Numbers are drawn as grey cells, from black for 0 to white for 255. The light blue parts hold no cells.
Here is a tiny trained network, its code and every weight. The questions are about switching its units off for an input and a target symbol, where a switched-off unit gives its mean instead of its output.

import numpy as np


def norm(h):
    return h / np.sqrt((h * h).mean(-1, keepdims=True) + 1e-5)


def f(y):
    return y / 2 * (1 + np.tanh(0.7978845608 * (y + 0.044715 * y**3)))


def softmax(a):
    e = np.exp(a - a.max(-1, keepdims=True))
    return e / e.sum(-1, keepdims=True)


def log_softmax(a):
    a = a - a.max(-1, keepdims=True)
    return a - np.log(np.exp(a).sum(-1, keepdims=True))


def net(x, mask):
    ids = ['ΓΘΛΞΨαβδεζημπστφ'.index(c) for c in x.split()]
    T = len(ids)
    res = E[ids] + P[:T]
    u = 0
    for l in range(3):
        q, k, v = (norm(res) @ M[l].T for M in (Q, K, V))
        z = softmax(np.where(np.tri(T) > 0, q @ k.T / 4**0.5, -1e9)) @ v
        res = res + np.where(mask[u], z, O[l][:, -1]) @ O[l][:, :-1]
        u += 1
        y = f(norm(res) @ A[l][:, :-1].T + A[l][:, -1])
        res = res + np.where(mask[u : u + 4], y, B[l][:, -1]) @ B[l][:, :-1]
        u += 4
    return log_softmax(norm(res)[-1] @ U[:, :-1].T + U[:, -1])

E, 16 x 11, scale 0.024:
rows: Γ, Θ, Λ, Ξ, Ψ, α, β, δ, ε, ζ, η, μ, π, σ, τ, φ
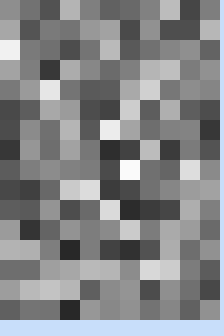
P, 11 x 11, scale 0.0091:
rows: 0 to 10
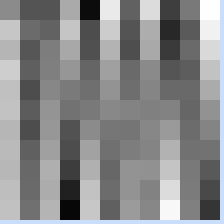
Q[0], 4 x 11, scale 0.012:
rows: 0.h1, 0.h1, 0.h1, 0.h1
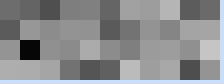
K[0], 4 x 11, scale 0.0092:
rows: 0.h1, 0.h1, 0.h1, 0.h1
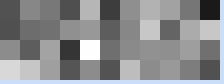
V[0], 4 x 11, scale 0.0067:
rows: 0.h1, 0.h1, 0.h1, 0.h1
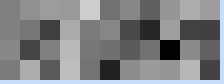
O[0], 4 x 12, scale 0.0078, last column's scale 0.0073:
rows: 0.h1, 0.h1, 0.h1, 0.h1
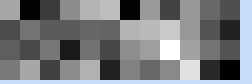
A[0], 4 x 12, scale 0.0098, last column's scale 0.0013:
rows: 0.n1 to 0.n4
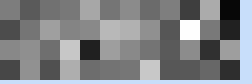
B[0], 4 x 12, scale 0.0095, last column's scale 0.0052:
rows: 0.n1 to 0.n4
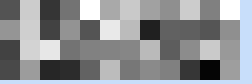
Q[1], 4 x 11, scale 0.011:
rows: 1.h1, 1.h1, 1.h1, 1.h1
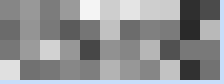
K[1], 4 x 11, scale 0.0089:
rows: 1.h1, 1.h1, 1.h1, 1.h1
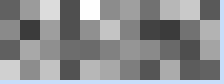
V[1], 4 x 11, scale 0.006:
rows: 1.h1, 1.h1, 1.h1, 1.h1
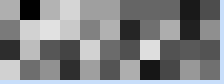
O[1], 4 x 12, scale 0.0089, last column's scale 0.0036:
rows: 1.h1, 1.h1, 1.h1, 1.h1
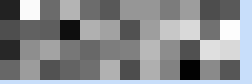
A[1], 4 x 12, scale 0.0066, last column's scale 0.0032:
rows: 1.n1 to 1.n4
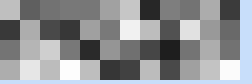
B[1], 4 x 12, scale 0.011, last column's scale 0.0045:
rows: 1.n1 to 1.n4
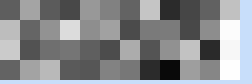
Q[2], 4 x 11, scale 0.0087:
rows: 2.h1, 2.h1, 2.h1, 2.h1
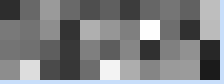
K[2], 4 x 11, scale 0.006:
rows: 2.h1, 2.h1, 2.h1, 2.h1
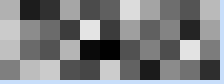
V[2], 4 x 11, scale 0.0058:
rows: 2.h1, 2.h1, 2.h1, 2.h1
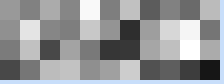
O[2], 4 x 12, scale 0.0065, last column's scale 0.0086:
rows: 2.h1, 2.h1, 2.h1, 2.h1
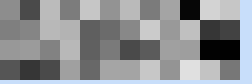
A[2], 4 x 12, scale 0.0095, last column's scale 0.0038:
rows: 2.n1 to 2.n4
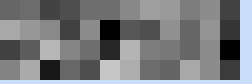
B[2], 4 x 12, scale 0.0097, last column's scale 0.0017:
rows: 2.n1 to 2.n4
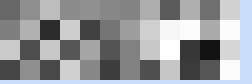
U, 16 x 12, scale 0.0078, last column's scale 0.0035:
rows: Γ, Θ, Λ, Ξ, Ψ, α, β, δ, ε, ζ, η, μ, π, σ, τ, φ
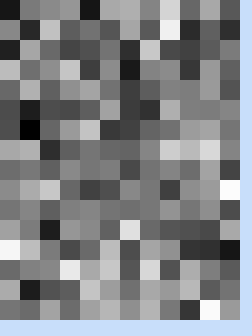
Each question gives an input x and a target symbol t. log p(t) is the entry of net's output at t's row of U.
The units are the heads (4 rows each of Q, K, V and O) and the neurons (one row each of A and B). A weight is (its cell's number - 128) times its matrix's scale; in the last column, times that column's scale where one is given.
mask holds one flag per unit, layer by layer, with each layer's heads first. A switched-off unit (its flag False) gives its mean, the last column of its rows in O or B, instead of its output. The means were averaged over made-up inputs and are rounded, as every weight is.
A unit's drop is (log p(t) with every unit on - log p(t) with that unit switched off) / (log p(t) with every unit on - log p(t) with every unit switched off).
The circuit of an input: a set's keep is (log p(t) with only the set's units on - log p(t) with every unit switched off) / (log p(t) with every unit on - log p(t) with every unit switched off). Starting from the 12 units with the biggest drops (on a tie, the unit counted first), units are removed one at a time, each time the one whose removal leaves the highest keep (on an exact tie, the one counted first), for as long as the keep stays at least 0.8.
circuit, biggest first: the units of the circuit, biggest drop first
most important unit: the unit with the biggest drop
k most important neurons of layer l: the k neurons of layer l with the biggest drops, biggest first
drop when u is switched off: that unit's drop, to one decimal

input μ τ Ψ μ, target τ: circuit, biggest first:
1.h1, 0.h1
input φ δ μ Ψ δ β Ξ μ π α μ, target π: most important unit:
2.h1
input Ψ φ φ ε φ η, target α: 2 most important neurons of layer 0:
0.n1, 0.n2
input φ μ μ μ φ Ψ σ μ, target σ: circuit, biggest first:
1.h1, 0.h1, 1.n2
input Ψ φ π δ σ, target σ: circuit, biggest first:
1.h1, 0.h1
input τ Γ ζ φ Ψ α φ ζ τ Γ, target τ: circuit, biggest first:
1.h1, 2.h1
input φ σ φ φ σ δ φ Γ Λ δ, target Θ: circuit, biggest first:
0.h1, 2.n3
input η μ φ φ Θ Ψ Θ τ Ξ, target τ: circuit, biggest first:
1.h1, 2.h1
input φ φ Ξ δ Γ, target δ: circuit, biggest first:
0.h1, 2.n2
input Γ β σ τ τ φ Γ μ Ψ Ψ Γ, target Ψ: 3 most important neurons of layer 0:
0.n1, 0.n3, 0.n4
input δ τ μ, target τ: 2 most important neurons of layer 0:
0.n3, 0.n1
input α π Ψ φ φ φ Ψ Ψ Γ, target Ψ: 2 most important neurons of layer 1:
1.n4, 1.n2
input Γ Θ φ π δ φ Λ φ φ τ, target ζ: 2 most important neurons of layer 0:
0.n3, 0.n1
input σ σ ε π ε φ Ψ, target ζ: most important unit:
0.h1
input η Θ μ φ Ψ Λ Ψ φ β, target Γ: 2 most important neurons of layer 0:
0.n2, 0.n3
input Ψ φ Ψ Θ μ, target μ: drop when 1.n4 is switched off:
0.0
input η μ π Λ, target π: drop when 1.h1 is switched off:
0.1
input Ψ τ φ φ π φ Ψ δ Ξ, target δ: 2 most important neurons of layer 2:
2.n2, 2.n3
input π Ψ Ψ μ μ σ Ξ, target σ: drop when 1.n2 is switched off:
0.2
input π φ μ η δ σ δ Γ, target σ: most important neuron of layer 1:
1.n2
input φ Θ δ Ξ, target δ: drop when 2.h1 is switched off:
0.3
